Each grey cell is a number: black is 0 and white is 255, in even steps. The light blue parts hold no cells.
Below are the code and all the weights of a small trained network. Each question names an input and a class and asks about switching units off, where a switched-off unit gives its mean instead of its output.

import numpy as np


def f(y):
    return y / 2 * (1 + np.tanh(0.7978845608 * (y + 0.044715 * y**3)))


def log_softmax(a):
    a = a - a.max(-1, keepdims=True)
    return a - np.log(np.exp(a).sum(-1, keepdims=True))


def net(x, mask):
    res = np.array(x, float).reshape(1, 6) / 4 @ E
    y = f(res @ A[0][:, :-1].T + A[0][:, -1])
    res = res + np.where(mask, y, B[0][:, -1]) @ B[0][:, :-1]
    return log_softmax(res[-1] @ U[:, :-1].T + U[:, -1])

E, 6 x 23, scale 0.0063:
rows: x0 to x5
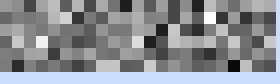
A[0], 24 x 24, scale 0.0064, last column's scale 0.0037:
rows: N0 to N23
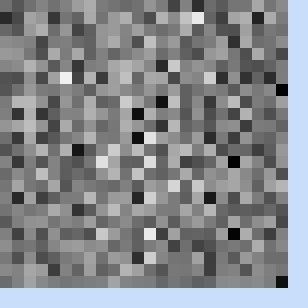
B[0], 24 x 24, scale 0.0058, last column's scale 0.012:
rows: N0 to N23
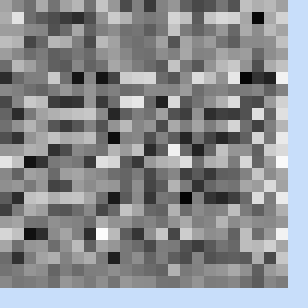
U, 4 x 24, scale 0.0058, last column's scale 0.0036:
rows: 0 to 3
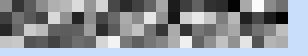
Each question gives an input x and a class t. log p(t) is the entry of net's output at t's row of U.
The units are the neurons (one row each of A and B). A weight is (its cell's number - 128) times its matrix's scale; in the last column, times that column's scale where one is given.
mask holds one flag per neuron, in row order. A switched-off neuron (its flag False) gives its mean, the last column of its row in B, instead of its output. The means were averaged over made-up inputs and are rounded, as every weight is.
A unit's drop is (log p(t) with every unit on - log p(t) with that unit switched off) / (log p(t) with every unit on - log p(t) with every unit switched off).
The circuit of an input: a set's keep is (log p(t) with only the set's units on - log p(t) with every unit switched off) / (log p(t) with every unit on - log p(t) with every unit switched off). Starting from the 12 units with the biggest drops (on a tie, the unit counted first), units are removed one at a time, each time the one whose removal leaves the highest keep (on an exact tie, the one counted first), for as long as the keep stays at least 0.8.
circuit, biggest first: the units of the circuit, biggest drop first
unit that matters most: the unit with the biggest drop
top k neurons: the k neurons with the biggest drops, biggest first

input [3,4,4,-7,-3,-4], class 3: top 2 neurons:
(N16 N11)
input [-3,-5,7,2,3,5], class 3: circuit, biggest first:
(N13)
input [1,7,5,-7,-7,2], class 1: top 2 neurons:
(N6 N12)
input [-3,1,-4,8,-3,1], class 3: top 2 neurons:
(N1 N16)
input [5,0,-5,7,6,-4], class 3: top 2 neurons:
(N6 N16)
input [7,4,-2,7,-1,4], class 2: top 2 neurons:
(N13 N19)
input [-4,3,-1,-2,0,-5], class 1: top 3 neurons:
(N6 N12 N16)
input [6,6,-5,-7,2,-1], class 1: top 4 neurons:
(N6 N16 N11 N9)
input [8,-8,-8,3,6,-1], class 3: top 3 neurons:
(N16 N11 N9)
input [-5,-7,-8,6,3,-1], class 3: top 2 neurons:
(N1 N6)
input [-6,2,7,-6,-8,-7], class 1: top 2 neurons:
(N12 N6)
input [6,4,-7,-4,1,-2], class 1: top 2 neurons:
(N6 N16)
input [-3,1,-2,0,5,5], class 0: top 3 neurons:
(N9 N16 N11)
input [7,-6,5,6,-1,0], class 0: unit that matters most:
N1
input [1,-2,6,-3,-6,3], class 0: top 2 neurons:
(N1 N12)
